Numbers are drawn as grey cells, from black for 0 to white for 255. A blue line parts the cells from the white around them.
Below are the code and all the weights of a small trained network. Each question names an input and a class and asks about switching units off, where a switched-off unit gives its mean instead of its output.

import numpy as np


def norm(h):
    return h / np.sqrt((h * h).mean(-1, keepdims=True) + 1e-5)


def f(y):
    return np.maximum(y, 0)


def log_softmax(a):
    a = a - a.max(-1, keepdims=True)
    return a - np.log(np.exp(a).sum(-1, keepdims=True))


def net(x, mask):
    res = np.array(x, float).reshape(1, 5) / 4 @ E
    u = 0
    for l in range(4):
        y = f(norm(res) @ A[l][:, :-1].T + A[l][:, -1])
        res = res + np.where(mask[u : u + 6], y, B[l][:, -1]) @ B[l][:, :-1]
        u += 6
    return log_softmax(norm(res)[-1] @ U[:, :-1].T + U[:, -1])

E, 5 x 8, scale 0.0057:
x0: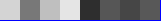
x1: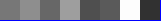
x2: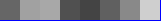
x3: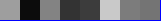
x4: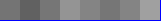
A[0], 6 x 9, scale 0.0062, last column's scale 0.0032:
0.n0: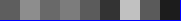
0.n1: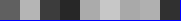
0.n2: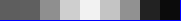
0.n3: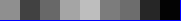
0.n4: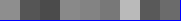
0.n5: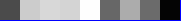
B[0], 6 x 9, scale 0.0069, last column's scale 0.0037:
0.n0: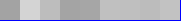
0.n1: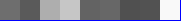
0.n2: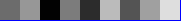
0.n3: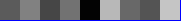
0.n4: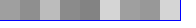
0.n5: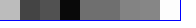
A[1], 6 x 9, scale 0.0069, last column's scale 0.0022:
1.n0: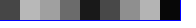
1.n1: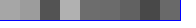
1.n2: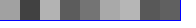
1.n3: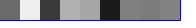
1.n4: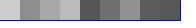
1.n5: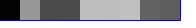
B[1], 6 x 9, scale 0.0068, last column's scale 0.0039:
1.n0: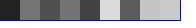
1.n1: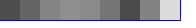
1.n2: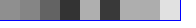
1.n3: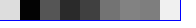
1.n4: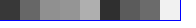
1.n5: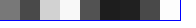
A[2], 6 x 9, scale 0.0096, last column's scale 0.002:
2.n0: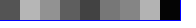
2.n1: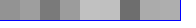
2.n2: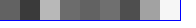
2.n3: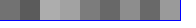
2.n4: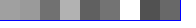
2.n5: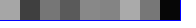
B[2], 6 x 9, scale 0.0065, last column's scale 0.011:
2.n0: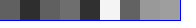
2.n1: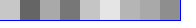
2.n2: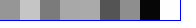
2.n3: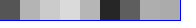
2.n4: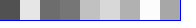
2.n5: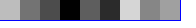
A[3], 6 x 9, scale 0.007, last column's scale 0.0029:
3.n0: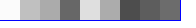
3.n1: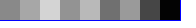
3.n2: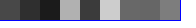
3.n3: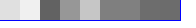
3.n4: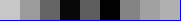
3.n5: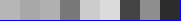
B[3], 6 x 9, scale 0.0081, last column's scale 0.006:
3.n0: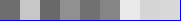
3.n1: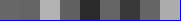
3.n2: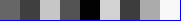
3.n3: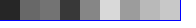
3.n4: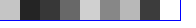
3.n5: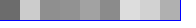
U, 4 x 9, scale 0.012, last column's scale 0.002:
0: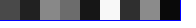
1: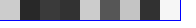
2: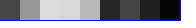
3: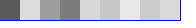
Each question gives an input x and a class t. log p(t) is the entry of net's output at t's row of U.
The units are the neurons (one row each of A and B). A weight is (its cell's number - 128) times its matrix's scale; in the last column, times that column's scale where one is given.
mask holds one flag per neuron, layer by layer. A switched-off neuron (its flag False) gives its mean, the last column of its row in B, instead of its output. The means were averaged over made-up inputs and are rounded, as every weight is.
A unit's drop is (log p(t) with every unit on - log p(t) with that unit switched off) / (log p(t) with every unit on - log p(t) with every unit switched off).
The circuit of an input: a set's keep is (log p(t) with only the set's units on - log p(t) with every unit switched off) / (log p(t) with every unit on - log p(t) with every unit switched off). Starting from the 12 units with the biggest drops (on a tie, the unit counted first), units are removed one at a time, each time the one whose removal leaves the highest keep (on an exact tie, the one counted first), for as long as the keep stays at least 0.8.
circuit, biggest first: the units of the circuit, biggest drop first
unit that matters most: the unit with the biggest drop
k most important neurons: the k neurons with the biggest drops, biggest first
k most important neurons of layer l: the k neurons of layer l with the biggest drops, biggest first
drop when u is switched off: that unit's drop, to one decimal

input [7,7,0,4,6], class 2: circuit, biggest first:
[1.n4, 2.n3]
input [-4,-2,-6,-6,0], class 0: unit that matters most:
0.n2
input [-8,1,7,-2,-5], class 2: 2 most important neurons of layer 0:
[0.n2, 0.n3]
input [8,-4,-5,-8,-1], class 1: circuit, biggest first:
[1.n3, 0.n5]
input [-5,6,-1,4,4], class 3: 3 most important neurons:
[2.n4, 0.n4, 1.n2]
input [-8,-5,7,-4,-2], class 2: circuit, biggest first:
[1.n5, 2.n2]
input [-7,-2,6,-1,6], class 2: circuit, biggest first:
[1.n5, 2.n2]
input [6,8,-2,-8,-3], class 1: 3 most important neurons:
[1.n3, 0.n5, 3.n4]
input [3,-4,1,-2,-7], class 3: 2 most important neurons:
[1.n5, 0.n1]
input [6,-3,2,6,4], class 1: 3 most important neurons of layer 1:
[1.n5, 1.n2, 1.n1]
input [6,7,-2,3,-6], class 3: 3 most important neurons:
[2.n4, 1.n5, 0.n1]
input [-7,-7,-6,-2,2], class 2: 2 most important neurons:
[1.n5, 0.n1]
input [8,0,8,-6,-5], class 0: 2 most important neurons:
[1.n0, 2.n0]
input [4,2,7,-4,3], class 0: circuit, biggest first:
[2.n0]
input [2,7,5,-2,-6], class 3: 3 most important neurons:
[0.n0, 2.n4, 0.n2]
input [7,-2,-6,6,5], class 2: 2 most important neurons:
[0.n5, 1.n3]
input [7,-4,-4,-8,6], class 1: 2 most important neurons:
[1.n3, 0.n5]
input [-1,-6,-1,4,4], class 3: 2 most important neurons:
[1.n3, 0.n5]
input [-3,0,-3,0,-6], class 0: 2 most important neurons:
[0.n2, 3.n2]
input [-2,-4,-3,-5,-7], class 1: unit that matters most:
0.n4
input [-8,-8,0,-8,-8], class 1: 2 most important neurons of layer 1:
[1.n3, 1.n5]
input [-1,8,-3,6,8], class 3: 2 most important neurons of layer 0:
[0.n5, 0.n0]
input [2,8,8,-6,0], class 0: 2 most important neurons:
[1.n0, 2.n0]
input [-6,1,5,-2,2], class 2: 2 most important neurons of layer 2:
[2.n2, 2.n3]
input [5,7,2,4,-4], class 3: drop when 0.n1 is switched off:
0.1
